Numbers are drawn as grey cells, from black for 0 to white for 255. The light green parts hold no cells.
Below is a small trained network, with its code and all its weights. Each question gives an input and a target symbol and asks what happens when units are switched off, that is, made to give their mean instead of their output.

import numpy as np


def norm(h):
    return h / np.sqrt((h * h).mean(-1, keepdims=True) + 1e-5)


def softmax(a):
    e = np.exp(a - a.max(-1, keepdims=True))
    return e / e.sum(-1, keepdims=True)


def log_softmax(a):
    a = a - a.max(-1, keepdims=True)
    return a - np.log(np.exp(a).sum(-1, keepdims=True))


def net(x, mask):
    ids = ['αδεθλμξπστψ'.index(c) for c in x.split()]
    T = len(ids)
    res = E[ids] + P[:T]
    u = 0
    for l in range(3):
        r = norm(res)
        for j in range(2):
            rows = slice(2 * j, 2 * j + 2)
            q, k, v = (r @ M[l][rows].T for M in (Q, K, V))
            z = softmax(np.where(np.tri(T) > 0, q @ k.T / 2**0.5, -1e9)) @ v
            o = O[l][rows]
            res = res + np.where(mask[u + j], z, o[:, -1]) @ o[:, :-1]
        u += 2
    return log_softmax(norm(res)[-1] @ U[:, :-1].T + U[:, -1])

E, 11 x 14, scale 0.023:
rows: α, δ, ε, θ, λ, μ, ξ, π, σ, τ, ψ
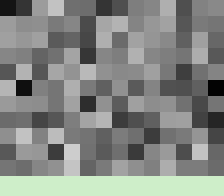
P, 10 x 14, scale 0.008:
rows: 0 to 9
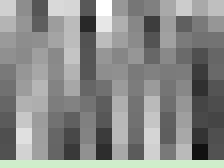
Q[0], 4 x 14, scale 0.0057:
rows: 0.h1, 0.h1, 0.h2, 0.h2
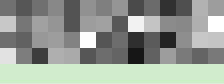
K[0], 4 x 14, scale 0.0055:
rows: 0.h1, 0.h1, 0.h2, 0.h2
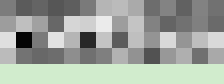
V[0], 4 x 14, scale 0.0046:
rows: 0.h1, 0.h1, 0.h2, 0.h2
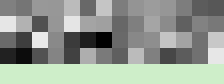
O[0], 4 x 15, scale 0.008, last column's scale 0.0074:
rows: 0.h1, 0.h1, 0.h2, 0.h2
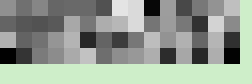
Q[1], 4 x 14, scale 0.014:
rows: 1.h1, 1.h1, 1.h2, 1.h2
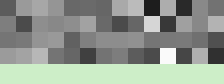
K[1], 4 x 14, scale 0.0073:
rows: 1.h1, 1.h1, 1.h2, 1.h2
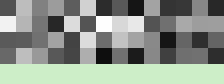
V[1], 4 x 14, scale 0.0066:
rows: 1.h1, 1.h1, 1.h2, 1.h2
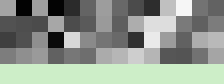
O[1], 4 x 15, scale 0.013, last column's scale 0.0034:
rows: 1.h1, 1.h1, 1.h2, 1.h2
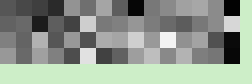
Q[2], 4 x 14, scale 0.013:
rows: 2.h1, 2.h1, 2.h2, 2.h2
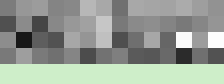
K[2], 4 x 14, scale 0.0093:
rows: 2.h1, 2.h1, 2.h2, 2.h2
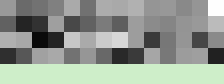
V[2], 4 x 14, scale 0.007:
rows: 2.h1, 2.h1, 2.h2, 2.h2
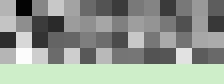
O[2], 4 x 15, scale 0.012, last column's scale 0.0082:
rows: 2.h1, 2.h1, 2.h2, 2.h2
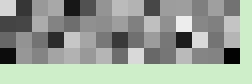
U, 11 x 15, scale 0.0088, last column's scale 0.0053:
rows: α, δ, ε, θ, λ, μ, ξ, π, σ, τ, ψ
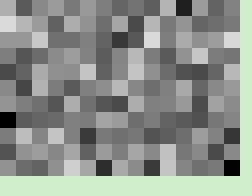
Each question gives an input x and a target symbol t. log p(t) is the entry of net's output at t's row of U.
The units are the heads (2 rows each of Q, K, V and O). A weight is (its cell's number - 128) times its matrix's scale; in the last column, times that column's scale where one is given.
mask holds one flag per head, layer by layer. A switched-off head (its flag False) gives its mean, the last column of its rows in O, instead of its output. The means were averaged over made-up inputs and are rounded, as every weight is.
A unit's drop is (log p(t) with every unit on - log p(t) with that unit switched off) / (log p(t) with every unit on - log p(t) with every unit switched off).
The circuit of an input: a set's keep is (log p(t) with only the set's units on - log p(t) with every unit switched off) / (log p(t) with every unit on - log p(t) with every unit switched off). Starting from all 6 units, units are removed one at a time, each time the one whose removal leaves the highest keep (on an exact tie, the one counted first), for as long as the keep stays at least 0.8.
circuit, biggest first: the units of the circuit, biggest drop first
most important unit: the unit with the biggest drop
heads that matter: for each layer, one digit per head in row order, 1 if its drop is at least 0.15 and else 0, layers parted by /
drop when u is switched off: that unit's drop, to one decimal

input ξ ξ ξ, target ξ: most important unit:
1.h2
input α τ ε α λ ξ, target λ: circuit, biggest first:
[0.h2 1.h2]
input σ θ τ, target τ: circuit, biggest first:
[2.h2 1.h2]
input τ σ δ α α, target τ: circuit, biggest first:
[0.h2 0.h1 1.h1 1.h2]
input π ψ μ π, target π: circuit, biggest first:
[1.h1 2.h2]
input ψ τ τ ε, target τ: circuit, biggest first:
[2.h2 1.h2]
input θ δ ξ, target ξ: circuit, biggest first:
[1.h2 0.h1 2.h2 1.h1]
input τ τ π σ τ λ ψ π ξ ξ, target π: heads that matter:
00 / 00 / 00
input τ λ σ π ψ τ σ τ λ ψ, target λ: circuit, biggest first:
[0.h2 2.h2 1.h2]
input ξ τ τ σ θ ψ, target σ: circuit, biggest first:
[1.h2 2.h2 0.h2]
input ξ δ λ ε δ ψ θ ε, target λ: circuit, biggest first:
[1.h1 2.h2]
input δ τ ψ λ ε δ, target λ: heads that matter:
01 / 00 / 00
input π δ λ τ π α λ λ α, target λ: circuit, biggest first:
[0.h2 1.h1]
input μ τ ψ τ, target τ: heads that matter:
00 / 00 / 01
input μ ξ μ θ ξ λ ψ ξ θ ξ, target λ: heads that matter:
00 / 00 / 00
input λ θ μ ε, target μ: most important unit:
0.h1
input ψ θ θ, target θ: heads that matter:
10 / 11 / 11
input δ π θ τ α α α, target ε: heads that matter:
01 / 00 / 00
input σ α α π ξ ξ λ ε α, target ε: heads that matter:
11 / 00 / 00
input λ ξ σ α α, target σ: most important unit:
0.h2
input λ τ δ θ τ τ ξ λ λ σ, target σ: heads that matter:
10 / 11 / 01
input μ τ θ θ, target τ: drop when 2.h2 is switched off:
0.2
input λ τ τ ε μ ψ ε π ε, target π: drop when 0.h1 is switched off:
0.0
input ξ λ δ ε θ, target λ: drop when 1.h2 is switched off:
0.1
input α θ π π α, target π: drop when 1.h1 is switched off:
0.2
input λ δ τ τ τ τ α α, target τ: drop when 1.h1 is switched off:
0.5
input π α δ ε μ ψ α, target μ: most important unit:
2.h1
